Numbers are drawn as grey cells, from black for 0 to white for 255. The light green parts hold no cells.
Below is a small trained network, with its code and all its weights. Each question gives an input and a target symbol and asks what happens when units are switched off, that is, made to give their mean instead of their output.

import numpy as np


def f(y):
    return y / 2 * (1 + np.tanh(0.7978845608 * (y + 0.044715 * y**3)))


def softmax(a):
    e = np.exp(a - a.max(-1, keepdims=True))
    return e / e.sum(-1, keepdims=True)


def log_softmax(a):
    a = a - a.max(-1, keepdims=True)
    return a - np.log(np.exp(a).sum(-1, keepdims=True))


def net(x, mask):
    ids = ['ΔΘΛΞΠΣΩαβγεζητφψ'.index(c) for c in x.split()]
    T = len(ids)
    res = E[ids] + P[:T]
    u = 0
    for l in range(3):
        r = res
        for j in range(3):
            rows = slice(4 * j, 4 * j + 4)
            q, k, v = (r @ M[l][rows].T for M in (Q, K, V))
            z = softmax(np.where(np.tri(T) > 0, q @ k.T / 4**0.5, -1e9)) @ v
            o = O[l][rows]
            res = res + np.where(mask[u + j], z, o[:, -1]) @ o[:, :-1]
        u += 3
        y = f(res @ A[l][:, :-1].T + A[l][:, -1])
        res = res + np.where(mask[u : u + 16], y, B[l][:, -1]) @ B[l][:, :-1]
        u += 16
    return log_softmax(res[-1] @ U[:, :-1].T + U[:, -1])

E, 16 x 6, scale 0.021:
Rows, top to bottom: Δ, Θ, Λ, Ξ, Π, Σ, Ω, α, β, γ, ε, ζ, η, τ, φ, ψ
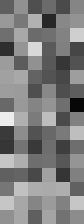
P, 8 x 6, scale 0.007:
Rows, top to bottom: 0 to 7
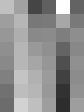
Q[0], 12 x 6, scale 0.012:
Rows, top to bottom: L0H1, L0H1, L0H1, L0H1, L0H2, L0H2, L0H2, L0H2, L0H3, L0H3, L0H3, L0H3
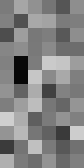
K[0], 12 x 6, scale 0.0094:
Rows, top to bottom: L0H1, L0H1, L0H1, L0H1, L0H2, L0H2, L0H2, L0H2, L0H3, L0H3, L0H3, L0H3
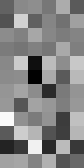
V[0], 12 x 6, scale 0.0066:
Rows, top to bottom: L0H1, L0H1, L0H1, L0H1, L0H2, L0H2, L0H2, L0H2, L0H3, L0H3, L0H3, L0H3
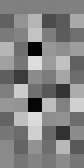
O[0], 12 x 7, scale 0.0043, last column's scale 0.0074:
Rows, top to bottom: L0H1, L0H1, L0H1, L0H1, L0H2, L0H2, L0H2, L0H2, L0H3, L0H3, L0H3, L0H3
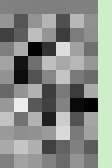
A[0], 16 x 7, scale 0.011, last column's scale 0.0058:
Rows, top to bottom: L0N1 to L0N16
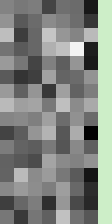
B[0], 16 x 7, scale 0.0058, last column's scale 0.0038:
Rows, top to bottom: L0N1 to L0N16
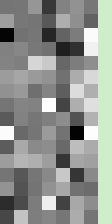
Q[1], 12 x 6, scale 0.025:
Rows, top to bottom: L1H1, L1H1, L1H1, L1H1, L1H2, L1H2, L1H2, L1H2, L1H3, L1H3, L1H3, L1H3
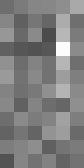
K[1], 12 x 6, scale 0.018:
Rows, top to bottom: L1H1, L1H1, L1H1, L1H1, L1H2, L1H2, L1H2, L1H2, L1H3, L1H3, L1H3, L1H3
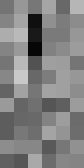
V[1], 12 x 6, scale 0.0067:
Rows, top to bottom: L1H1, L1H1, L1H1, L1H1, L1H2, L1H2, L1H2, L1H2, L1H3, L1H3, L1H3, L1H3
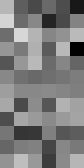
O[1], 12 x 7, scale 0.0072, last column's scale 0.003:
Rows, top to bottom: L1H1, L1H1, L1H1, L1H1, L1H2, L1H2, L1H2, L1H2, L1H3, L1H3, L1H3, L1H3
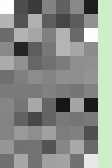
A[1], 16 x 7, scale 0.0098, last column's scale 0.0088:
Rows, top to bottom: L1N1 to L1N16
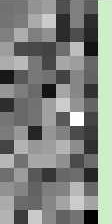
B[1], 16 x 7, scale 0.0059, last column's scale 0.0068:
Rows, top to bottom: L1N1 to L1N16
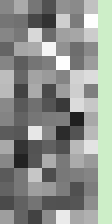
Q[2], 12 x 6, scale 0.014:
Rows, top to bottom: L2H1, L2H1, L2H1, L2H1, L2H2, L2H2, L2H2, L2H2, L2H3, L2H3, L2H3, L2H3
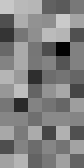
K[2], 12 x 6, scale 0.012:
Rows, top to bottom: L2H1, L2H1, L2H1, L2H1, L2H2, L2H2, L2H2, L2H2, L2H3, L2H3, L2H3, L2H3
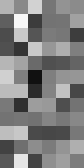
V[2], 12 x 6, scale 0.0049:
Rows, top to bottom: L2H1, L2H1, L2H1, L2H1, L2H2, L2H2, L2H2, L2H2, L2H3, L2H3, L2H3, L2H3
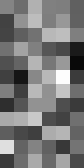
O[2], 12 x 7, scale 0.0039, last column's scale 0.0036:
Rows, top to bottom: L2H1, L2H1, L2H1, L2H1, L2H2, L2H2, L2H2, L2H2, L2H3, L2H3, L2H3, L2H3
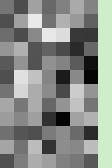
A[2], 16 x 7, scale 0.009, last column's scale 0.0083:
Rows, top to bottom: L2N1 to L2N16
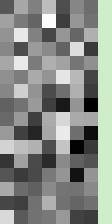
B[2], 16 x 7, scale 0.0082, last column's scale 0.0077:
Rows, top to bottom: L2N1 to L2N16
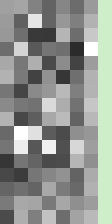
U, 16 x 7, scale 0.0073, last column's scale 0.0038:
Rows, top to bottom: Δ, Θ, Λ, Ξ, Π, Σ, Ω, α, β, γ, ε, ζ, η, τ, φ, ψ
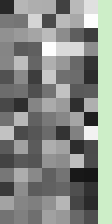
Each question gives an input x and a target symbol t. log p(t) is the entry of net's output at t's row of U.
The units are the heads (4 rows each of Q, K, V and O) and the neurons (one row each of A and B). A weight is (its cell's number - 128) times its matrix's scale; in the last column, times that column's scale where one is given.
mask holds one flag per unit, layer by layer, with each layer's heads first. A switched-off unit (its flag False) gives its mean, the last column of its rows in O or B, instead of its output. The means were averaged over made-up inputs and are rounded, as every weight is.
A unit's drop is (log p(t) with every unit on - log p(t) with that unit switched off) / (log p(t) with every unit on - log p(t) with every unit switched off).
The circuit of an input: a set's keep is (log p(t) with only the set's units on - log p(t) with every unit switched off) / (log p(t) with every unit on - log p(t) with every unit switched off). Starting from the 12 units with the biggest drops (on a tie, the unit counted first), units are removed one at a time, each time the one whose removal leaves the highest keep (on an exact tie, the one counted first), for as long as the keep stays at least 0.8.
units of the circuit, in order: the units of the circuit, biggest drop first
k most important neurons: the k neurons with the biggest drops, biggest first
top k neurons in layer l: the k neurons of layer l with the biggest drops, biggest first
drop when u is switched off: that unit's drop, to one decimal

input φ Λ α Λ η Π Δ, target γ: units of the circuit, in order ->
[L1H1]
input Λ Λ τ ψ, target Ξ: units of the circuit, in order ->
[L1H1, L2N9]
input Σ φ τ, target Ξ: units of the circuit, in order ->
[L0N8, L2N9, L1H1]
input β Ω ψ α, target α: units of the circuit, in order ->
[L2N13, L1H1, L0N13]
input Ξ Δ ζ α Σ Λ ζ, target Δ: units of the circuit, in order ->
[L0H2, L0H1, L2H2]
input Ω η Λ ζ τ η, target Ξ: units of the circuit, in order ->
[L1H1, L2N9, L2H3, L0N4]
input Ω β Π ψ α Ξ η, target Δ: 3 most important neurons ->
[L0N3, L2N3, L2N9]
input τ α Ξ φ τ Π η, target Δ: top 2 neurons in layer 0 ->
[L0N3, L0N4]
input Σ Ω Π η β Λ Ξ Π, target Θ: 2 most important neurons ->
[L1N8, L1N11]
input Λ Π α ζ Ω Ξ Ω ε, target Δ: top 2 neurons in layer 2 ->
[L2N3, L2N9]
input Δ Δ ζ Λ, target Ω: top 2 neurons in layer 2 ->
[L2N3, L2N9]
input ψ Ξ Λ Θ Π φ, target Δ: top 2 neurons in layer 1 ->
[L1N6, L1N16]
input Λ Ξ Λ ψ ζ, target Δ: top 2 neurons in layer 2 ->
[L2N3, L2N9]
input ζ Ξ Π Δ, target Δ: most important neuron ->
[L0N3]
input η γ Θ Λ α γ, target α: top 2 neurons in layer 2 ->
[L2N13, L2N2]
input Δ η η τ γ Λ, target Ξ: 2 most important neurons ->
[L2N9, L0N4]
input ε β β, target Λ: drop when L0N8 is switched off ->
0.4
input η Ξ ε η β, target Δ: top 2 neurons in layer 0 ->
[L0N3, L0N9]
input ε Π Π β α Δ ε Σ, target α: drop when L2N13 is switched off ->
0.2
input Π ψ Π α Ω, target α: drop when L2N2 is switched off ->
0.1
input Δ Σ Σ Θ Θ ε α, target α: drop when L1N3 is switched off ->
0.2
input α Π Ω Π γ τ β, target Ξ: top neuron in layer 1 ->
[L1N10]
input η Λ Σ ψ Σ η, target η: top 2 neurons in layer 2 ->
[L2N5, L2N1]
